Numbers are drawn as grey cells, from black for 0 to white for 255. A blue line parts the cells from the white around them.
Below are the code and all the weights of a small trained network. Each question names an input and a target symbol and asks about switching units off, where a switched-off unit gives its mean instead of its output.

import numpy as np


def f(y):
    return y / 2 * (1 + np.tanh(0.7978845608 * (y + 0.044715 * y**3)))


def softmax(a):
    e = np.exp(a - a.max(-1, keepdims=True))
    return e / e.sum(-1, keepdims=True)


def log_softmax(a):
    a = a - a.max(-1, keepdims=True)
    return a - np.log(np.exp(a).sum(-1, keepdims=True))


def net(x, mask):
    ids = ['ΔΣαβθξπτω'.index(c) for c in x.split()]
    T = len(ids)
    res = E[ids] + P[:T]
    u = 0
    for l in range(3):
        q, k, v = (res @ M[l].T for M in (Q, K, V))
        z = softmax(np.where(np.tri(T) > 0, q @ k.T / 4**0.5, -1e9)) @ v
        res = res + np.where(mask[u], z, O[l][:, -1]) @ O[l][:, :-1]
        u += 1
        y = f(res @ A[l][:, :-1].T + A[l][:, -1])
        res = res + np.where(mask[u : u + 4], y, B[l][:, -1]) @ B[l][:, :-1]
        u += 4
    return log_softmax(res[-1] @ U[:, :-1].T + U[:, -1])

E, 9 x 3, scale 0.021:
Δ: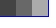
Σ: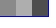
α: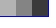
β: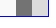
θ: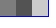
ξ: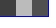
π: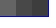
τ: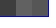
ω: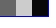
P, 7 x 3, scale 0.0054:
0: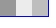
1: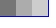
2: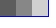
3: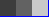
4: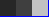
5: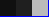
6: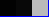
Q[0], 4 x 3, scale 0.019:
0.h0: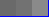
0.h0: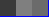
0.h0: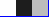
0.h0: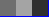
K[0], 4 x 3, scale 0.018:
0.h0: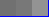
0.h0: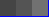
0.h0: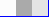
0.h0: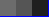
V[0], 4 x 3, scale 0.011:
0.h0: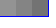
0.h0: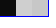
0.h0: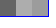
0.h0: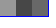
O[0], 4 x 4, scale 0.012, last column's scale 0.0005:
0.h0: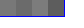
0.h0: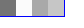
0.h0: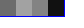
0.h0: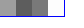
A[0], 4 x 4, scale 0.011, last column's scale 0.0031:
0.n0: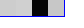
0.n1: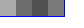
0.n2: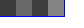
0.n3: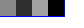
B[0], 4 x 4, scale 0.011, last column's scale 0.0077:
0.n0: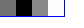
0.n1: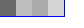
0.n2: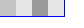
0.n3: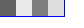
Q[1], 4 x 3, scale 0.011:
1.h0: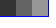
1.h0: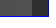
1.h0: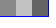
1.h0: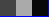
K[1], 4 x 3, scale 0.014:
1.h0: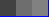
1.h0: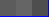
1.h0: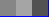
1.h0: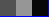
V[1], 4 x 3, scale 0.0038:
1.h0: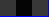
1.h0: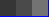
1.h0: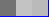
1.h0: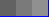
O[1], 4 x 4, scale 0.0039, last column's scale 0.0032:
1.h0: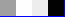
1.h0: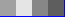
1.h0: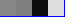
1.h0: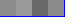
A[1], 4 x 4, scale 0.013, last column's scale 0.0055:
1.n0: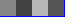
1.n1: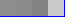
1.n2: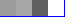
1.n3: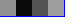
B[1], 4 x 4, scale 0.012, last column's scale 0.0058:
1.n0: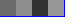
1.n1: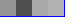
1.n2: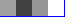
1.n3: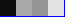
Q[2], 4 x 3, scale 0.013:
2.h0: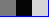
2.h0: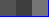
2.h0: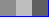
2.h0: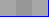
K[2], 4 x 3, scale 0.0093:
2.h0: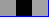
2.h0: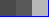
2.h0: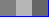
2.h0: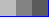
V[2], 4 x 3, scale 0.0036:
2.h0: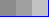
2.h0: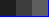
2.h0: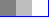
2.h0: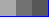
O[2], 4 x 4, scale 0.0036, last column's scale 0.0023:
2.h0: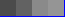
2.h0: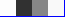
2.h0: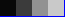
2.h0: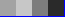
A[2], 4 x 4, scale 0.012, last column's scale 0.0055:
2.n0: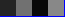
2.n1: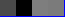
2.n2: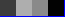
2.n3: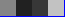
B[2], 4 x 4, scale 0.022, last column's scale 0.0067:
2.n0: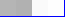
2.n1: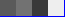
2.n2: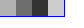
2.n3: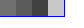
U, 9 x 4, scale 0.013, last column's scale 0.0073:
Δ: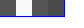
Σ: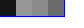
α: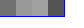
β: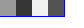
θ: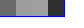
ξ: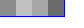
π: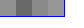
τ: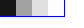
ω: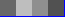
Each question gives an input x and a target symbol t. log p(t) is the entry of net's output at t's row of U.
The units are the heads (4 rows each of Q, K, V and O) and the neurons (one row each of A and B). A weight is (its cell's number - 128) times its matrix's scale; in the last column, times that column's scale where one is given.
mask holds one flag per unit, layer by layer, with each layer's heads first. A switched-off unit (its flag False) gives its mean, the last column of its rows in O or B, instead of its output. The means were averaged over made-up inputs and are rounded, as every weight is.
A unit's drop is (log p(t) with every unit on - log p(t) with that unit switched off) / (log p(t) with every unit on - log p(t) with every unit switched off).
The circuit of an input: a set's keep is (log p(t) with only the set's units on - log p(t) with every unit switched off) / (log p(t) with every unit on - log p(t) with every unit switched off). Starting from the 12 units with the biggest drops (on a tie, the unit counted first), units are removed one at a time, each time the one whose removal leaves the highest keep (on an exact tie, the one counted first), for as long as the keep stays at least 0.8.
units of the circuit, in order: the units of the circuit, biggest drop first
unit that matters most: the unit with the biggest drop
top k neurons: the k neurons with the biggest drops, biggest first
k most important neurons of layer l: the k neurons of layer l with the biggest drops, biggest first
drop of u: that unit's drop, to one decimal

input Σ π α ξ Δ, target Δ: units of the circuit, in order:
[2.n2, 0.h0]
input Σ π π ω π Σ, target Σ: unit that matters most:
0.n0
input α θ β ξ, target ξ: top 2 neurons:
[2.n2, 2.n0]
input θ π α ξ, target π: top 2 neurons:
[1.n3, 0.n1]
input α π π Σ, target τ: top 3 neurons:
[1.n3, 2.n0, 0.n3]
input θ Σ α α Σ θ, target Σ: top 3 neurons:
[2.n0, 0.n2, 1.n3]
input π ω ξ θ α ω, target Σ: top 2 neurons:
[0.n0, 0.n2]
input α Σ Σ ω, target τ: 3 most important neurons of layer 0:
[0.n0, 0.n1, 0.n3]
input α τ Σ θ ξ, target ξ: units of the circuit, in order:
[2.n2, 2.n0]
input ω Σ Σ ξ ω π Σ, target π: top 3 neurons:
[0.n0, 2.n0, 0.n1]
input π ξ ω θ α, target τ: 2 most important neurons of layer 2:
[2.n0, 2.n1]
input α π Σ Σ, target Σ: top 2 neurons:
[2.n1, 0.n0]
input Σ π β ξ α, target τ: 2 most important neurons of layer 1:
[1.n3, 1.n2]
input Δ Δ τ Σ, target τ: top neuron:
[2.n0]
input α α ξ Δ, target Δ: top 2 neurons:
[2.n2, 2.n0]
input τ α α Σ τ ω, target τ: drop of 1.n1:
0.0
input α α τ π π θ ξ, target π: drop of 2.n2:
-0.1
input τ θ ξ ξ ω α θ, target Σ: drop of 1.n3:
0.2
